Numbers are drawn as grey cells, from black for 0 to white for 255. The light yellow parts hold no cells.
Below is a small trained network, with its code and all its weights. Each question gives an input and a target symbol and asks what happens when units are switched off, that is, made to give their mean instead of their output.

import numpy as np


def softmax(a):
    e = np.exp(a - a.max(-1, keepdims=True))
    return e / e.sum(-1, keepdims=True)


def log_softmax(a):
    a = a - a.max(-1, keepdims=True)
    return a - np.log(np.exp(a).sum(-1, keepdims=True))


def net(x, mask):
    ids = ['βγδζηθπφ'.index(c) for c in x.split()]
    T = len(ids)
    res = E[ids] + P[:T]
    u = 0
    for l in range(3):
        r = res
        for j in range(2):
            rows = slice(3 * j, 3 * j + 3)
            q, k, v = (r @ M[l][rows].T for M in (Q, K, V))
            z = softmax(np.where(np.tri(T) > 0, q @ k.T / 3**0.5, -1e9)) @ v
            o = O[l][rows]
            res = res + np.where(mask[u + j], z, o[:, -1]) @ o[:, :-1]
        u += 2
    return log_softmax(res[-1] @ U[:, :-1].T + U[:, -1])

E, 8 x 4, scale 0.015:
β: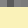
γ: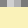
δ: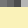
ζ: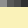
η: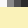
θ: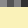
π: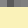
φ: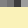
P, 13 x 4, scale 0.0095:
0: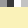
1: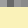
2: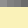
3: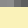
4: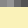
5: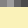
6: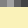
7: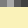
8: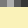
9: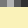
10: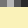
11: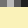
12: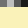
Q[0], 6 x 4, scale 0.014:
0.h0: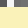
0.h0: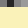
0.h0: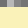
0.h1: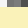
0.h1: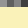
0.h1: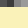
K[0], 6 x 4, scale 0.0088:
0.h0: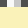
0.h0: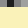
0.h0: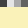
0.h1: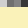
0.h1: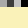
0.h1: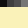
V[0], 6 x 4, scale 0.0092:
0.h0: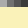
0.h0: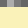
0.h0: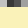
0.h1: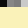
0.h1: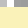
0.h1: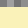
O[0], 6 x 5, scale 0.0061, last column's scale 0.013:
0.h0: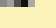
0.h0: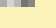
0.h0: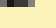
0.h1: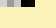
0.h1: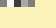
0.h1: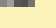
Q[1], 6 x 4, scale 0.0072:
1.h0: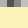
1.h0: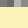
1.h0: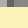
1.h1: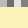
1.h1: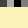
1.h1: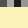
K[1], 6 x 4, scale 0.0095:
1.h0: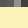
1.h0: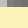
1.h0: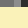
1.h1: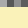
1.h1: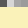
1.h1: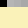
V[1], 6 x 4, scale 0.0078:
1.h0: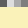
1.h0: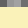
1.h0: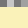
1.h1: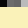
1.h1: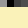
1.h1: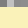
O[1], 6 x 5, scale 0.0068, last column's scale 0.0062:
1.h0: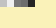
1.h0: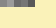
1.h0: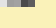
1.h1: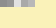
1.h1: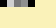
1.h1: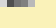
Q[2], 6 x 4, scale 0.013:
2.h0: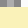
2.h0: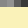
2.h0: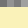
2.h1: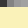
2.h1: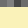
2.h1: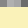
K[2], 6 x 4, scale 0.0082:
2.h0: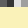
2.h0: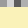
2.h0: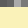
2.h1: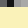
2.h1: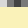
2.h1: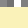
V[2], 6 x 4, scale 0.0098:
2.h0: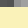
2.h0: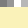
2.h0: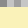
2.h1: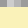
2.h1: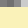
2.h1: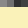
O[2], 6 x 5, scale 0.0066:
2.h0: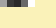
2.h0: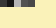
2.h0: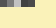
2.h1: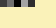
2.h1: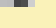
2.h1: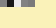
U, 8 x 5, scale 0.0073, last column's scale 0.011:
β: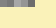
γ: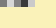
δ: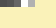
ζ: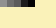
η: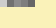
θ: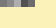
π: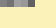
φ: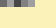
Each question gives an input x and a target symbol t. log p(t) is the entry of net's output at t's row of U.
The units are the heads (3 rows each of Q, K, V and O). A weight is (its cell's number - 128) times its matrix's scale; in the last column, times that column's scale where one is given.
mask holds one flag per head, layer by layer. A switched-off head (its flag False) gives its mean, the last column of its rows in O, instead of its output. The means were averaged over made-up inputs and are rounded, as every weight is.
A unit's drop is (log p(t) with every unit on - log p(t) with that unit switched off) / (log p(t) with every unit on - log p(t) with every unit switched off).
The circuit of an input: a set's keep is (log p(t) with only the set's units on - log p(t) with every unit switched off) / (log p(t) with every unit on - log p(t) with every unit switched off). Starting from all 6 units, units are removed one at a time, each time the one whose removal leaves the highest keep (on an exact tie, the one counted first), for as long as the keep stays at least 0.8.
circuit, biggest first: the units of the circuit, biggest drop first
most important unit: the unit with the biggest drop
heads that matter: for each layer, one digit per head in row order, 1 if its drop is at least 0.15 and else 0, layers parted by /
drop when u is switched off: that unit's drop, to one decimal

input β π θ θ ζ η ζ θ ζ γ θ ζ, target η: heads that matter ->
10 / 01 / 00
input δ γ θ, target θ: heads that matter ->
11 / 00 / 11
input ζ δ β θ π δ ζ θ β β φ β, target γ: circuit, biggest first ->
[1.h1, 2.h1, 0.h0]
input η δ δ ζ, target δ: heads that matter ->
11 / 11 / 00
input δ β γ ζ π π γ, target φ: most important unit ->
2.h1
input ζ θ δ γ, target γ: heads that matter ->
11 / 11 / 01
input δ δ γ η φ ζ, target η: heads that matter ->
10 / 01 / 01
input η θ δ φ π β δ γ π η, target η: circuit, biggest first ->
[1.h1, 0.h0]
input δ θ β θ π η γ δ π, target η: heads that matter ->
11 / 01 / 00
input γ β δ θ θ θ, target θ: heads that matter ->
11 / 10 / 10
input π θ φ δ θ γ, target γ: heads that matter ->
11 / 01 / 01
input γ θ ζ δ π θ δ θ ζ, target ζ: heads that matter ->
11 / 11 / 11
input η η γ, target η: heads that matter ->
11 / 11 / 00
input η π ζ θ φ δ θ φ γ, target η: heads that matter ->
11 / 01 / 00
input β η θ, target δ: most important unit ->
0.h1
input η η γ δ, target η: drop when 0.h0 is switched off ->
0.3
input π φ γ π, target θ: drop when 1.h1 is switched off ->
0.2
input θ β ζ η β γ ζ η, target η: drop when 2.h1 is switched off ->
0.1
